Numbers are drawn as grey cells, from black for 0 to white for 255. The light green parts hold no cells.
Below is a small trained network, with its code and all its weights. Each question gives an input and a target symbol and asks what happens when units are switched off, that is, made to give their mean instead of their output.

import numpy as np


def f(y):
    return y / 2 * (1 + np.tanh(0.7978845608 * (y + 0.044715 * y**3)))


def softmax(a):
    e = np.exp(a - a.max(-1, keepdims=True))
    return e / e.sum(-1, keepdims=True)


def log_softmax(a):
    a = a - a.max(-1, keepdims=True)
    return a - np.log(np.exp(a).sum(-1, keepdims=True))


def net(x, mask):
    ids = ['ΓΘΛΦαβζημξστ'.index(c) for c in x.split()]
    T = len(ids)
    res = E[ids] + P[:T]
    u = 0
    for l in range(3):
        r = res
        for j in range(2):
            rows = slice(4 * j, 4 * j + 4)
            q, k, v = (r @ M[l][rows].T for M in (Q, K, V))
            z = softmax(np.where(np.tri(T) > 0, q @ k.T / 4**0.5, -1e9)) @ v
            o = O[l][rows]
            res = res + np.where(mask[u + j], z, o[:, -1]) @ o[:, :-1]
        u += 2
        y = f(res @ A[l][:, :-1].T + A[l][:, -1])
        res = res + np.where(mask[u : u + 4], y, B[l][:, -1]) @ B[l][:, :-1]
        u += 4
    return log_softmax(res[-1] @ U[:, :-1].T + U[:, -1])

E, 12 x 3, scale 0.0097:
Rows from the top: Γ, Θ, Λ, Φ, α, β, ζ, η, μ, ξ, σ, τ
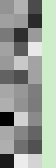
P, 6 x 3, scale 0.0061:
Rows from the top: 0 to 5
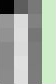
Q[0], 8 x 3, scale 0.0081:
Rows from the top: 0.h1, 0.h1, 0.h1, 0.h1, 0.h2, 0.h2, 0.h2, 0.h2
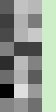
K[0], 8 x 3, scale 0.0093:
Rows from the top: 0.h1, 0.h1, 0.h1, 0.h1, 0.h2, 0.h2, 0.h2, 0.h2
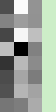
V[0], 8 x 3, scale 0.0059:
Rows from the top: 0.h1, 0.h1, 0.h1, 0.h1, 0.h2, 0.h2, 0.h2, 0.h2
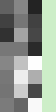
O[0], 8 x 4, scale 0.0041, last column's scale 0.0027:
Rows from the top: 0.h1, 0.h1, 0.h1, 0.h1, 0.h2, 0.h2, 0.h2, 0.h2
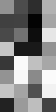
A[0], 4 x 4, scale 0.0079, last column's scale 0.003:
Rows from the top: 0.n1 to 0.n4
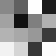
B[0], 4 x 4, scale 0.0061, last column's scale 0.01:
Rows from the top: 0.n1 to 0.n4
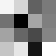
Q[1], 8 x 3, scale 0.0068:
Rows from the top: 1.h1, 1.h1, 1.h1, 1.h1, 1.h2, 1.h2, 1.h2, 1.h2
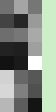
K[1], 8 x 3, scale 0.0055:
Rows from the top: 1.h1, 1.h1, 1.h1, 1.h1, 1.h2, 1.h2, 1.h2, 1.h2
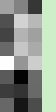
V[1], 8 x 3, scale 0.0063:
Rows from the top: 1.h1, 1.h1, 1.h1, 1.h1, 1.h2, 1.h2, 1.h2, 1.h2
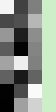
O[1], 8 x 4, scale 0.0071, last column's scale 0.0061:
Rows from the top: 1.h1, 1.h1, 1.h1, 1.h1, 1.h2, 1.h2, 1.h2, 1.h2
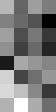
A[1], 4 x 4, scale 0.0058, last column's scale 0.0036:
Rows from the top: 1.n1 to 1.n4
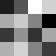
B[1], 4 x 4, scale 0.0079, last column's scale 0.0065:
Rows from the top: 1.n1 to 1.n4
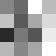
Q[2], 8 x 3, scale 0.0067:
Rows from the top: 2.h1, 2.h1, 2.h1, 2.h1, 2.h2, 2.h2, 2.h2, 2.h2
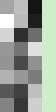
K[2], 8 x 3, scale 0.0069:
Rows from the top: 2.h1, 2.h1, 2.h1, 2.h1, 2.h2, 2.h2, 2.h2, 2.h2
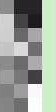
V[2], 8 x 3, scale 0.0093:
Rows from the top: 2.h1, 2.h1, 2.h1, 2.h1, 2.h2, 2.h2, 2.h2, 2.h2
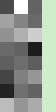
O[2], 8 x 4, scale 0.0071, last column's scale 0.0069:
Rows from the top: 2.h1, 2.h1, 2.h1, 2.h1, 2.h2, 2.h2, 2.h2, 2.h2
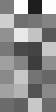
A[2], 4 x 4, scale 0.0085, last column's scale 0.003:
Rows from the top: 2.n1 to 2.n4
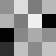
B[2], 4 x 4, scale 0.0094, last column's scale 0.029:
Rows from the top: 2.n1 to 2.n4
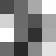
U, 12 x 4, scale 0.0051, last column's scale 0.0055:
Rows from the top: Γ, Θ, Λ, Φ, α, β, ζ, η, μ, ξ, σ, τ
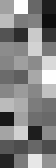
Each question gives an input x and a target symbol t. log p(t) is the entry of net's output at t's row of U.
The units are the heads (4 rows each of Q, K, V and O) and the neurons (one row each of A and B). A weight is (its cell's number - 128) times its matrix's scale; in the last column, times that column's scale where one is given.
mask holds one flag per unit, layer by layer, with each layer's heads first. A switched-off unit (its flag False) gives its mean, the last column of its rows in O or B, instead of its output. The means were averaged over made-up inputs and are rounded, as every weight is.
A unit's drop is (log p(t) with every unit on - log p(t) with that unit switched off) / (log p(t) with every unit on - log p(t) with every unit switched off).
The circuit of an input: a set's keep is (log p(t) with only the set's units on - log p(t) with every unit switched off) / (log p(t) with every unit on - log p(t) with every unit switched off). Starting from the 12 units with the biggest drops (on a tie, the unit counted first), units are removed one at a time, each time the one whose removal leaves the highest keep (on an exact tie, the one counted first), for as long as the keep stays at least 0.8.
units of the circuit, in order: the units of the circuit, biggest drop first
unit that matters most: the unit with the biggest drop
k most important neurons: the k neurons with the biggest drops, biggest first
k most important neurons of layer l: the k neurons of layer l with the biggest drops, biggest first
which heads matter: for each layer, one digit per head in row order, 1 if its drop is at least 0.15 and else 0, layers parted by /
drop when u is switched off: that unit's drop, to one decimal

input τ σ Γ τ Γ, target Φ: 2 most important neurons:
0.n4; 2.n2
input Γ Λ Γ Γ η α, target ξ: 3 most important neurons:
2.n1; 2.n4; 1.n1
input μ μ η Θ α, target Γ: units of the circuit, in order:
0.n4; 1.h2; 2.h1
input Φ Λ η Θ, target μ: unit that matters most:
0.n1
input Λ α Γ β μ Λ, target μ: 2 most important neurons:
0.n4; 2.n1
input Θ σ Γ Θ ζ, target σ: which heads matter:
11 / 01 / 10
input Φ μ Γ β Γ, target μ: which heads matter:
10 / 00 / 10
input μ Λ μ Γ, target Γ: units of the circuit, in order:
1.h2; 0.n4; 2.h1
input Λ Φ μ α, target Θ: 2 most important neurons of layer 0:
0.n4; 0.n2
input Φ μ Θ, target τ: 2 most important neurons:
2.n1; 0.n4
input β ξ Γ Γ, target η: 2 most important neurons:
0.n4; 2.n2
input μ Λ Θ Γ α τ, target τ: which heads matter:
11 / 10 / 11
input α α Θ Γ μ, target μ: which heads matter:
00 / 11 / 11
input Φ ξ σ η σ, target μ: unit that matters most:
0.n1
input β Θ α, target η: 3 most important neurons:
2.n2; 0.n4; 2.n4
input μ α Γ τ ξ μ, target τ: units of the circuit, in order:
1.n1; 1.h2; 0.n4
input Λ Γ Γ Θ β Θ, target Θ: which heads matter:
01 / 01 / 11
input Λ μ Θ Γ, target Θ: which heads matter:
01 / 01 / 11
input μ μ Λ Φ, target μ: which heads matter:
11 / 10 / 10
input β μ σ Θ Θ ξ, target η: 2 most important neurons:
0.n4; 2.n2
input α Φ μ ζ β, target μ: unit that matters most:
2.h1
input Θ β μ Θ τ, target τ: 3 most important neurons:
2.n1; 2.n4; 1.n1
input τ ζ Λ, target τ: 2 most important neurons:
2.n1; 2.n4
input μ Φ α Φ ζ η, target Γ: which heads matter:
10 / 11 / 00
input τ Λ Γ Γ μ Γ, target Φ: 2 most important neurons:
0.n4; 1.n1
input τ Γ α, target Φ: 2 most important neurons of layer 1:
1.n2; 1.n4
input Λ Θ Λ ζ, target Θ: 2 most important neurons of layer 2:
2.n2; 2.n1
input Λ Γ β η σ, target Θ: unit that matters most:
1.h2
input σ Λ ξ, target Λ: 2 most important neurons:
0.n2; 0.n4
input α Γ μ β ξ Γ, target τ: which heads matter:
00 / 11 / 10
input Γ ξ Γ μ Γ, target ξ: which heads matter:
11 / 00 / 11
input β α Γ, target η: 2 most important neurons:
0.n4; 1.n2
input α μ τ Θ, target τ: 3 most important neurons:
0.n4; 2.n1; 2.n4
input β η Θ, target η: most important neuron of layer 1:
1.n2
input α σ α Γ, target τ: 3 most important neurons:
0.n4; 2.n1; 2.n3
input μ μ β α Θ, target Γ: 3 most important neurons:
0.n4; 1.n2; 1.n4
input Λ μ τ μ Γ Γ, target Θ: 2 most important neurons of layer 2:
2.n2; 2.n1
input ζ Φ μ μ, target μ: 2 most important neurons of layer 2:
2.n1; 2.n4
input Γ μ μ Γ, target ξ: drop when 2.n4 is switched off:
0.2
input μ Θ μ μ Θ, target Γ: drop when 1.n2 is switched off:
0.1
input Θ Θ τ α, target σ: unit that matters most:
2.h1
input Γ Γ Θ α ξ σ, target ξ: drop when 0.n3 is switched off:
0.0
